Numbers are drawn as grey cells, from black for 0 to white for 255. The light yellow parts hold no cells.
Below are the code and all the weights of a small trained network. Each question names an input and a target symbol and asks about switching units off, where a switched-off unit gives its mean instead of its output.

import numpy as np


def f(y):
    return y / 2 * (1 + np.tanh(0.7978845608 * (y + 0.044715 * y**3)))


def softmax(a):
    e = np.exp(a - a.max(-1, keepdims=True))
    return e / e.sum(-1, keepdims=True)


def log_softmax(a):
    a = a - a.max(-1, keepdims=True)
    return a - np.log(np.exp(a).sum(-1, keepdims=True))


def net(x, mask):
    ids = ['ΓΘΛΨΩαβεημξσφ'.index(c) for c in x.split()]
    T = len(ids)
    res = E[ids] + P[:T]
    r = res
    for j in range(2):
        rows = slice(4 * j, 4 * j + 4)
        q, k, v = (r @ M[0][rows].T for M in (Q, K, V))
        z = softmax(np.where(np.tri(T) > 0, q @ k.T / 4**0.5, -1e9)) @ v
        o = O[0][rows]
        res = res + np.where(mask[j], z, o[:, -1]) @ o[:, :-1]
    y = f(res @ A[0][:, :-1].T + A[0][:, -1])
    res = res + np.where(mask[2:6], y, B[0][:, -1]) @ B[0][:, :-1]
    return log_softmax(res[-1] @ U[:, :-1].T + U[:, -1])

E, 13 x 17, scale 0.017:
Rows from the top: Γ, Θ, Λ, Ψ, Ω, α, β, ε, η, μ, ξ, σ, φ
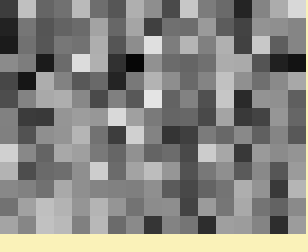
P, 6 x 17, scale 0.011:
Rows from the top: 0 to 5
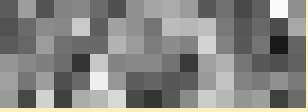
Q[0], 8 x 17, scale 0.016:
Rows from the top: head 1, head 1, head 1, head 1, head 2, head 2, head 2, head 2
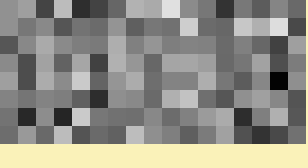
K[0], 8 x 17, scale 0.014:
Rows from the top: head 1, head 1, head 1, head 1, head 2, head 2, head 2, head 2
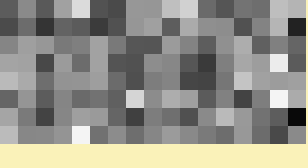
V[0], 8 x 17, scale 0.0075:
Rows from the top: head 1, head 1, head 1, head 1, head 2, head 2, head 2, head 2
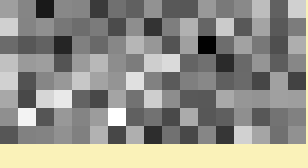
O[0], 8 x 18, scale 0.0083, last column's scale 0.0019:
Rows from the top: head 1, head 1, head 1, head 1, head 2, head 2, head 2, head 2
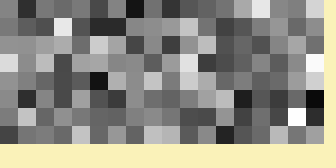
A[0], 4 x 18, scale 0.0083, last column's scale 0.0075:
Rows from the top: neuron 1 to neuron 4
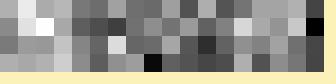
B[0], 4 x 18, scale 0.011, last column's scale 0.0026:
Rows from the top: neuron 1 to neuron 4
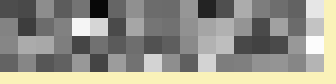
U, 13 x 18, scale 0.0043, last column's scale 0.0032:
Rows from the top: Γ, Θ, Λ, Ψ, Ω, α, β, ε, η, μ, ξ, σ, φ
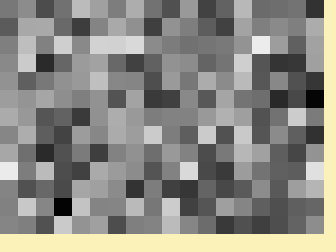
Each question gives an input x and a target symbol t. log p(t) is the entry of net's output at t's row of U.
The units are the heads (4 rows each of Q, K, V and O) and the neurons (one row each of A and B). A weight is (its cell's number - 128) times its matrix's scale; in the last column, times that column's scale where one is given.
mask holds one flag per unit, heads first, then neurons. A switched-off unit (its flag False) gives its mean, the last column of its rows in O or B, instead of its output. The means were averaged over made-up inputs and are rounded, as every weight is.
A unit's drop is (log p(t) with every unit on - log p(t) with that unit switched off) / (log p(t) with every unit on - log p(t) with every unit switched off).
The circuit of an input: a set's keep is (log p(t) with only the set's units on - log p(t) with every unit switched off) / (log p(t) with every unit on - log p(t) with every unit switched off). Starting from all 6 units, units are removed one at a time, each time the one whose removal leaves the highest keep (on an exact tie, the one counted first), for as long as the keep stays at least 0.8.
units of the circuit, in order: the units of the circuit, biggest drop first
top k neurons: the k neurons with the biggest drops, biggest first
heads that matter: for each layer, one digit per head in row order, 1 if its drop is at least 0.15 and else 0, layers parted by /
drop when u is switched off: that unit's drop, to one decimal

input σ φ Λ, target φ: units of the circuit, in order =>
head 1
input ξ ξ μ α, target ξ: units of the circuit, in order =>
head 1; head 2
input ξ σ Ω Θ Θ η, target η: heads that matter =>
10
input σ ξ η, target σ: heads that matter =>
11
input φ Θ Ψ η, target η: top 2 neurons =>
neuron 1; neuron 4
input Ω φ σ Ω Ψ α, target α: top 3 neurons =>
neuron 3; neuron 2; neuron 1
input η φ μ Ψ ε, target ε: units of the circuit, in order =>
neuron 4; head 2
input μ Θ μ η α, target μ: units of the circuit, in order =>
head 1; head 2
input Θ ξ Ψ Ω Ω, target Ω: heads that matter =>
01
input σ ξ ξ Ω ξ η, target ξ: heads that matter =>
11
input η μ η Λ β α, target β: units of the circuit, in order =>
head 2; head 1
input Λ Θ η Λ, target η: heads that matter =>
10
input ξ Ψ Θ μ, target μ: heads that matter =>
10
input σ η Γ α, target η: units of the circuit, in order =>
head 1
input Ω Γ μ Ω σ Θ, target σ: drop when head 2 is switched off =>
0.2
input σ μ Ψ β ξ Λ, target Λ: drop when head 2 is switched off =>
0.9
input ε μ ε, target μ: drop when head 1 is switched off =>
0.5
